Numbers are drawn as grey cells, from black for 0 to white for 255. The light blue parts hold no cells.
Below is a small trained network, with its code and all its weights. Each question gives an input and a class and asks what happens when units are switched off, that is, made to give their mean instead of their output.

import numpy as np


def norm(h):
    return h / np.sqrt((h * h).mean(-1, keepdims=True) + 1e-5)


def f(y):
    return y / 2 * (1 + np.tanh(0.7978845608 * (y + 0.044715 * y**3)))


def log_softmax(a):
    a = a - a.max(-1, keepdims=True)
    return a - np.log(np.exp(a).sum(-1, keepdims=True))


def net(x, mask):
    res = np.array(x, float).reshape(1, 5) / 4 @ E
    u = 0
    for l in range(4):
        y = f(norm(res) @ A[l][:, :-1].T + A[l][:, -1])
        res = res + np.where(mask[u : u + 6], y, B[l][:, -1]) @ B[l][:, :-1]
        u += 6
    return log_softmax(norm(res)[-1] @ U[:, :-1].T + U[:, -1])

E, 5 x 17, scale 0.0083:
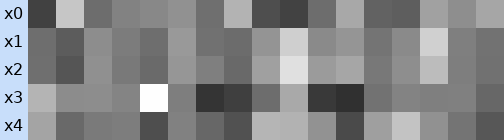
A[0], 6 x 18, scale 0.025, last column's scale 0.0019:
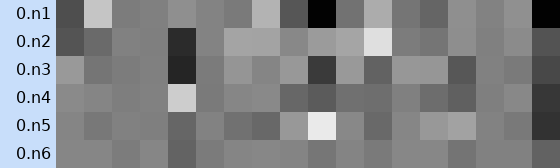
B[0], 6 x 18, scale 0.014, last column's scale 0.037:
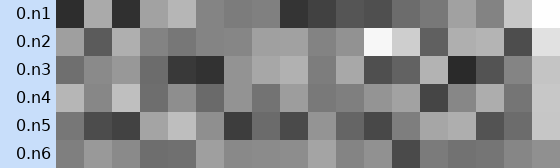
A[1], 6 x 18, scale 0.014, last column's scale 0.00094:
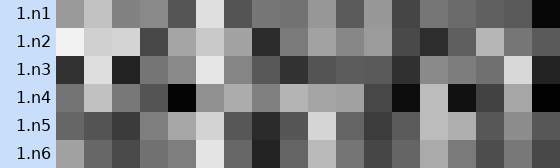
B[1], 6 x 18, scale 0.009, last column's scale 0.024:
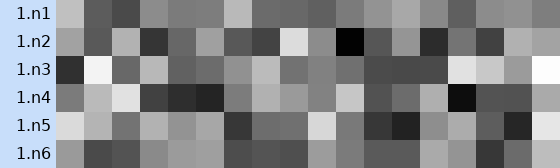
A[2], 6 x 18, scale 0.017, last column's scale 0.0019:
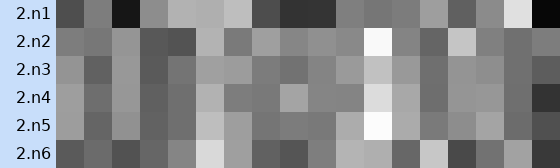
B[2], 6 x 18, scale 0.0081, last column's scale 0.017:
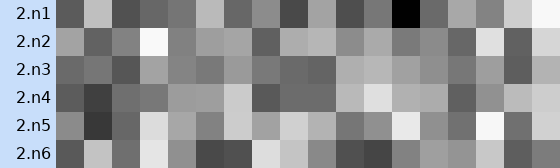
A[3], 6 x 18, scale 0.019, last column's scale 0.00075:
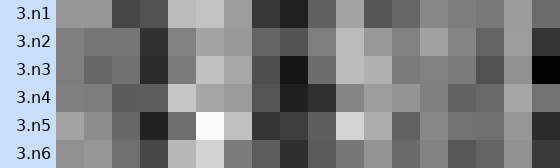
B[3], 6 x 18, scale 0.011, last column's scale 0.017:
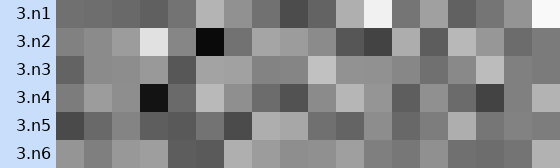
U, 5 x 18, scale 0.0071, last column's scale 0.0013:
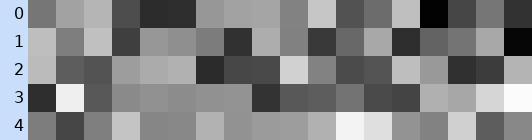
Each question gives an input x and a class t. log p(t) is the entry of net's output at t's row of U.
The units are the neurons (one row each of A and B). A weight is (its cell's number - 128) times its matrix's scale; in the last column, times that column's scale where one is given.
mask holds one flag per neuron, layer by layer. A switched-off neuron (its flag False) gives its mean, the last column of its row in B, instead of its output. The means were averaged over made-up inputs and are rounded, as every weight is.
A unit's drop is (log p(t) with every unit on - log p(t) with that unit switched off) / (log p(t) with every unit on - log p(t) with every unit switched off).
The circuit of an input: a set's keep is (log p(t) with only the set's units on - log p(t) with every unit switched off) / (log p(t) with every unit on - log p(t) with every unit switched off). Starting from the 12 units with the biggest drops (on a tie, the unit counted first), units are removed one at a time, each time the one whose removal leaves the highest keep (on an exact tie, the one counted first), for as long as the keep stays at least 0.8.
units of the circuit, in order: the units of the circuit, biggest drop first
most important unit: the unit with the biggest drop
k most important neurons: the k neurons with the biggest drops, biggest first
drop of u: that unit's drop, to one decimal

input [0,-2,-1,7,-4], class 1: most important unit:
0.n4
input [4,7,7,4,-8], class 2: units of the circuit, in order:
(0.n4 0.n1)
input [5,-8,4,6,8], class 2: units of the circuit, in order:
(0.n2 0.n1)
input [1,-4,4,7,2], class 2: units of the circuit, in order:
(0.n2 0.n1)
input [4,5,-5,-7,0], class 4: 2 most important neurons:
(0.n2 0.n5)
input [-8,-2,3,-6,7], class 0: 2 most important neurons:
(0.n3 0.n1)
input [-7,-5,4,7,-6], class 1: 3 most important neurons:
(0.n1 0.n2 1.n2)
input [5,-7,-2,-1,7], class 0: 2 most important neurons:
(0.n3 1.n4)
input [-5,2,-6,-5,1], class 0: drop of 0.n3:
0.8
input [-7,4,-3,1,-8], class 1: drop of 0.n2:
0.3
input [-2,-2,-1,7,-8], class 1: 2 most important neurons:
(0.n4 1.n2)
